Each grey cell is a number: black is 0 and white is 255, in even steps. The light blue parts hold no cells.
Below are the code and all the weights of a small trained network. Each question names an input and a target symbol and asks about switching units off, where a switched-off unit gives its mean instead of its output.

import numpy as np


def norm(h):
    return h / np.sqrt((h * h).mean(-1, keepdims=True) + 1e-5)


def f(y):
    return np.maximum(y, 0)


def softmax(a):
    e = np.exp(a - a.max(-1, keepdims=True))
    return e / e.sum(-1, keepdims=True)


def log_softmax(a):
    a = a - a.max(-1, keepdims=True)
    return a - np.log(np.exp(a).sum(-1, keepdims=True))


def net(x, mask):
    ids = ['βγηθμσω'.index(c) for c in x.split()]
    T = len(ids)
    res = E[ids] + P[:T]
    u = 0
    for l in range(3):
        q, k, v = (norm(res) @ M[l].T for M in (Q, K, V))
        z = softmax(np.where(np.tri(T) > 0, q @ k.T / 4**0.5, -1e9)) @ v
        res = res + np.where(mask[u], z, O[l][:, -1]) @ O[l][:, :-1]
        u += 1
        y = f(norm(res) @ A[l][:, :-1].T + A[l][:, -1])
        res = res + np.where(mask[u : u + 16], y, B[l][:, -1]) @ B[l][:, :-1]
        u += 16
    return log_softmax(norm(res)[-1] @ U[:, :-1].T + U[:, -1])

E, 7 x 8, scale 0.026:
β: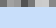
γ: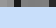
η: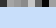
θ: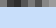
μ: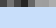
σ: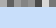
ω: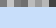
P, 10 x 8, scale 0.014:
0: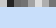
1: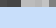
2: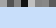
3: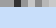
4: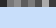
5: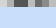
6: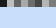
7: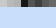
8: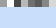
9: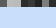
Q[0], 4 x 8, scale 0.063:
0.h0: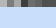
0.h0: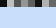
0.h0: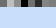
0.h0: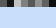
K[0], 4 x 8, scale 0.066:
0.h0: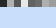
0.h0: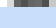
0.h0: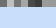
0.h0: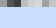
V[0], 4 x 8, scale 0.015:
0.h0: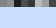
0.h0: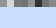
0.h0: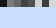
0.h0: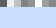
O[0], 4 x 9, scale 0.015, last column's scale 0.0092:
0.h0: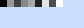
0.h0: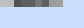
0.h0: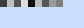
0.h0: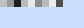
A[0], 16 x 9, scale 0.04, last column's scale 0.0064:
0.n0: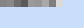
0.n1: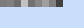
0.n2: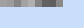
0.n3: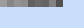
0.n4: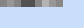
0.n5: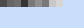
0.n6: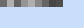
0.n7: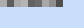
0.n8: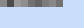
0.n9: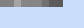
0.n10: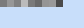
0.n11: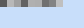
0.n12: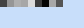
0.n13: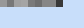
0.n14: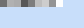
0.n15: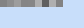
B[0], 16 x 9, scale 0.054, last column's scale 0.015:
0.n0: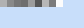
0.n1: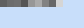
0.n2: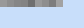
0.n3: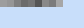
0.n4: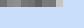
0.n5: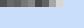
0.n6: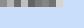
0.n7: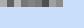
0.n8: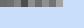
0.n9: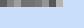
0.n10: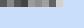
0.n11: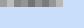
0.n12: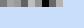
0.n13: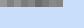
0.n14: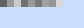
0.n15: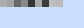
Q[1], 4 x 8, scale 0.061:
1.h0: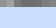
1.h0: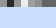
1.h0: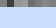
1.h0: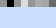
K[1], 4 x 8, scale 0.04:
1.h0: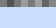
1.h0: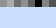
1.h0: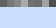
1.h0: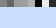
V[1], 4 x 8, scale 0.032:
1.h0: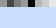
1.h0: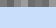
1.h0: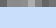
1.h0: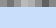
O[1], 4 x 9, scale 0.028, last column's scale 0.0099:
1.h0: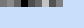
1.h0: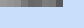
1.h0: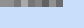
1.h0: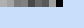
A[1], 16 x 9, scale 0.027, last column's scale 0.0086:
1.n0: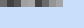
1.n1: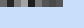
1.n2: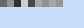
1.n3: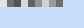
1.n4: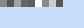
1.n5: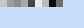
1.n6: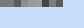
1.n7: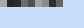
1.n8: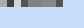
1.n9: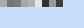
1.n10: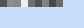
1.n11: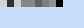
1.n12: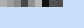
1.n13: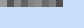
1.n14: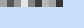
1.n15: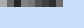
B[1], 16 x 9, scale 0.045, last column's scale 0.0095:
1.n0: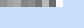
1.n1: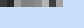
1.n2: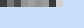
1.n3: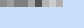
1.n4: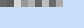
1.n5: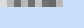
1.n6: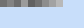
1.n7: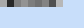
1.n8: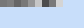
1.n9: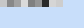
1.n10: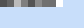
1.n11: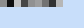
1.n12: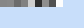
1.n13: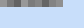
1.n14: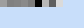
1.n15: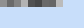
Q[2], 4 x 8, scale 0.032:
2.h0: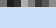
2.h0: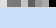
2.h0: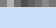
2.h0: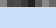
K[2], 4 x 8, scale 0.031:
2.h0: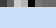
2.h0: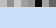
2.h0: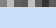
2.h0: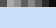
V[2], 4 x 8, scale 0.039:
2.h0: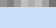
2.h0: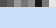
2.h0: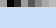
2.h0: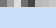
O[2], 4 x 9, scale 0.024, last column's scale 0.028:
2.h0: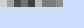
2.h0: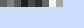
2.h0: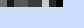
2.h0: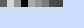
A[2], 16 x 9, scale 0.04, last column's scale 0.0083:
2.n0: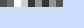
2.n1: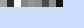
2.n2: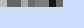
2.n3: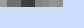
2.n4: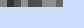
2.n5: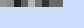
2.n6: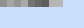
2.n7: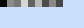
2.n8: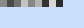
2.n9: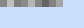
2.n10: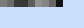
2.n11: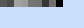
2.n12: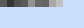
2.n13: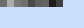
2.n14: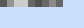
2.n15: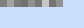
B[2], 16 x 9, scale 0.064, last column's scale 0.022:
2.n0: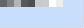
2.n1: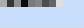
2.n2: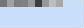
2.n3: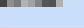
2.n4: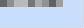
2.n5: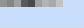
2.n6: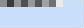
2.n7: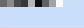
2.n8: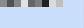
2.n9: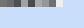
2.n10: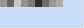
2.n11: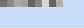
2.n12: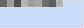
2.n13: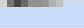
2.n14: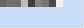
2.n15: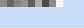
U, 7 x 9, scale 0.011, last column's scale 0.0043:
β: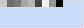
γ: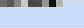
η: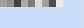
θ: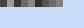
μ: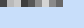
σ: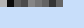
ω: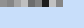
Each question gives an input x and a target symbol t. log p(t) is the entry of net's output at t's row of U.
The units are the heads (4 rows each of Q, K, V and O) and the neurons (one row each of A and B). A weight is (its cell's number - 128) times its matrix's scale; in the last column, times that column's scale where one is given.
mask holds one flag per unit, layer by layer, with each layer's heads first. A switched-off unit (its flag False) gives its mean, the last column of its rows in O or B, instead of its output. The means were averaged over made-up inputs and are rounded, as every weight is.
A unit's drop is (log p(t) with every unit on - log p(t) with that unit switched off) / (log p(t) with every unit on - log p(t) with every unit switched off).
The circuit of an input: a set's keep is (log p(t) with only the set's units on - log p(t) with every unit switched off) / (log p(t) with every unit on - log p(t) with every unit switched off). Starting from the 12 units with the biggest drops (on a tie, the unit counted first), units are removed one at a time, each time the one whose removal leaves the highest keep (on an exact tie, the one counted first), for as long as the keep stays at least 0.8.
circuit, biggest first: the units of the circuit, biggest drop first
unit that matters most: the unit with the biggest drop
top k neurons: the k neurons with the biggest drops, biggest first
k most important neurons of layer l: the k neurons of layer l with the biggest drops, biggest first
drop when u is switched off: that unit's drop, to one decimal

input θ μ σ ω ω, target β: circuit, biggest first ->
(0.h0 0.n0)
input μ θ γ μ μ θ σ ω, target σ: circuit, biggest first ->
(0.h0 2.n1)
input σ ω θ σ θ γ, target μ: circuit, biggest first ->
(0.h0 2.n0)
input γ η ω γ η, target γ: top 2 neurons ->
(1.n12 2.n14)
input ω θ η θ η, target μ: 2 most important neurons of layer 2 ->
(2.n0 2.n5)
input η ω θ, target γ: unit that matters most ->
0.n14
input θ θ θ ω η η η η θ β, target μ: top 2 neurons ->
(2.n0 0.n15)
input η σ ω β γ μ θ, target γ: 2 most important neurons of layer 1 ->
(1.n9 1.n7)
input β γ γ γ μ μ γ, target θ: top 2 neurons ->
(2.n7 0.n12)
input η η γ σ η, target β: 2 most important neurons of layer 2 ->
(2.n2 2.n5)
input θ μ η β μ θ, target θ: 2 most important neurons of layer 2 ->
(2.n0 2.n10)
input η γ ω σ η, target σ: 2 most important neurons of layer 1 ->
(1.n12 1.n15)
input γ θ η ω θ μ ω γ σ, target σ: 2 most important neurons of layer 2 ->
(2.n0 2.n15)
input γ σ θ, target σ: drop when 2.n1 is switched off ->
0.1
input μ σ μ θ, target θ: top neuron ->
(2.n7)
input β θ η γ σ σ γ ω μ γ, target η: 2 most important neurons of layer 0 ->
(0.n6 0.n5)
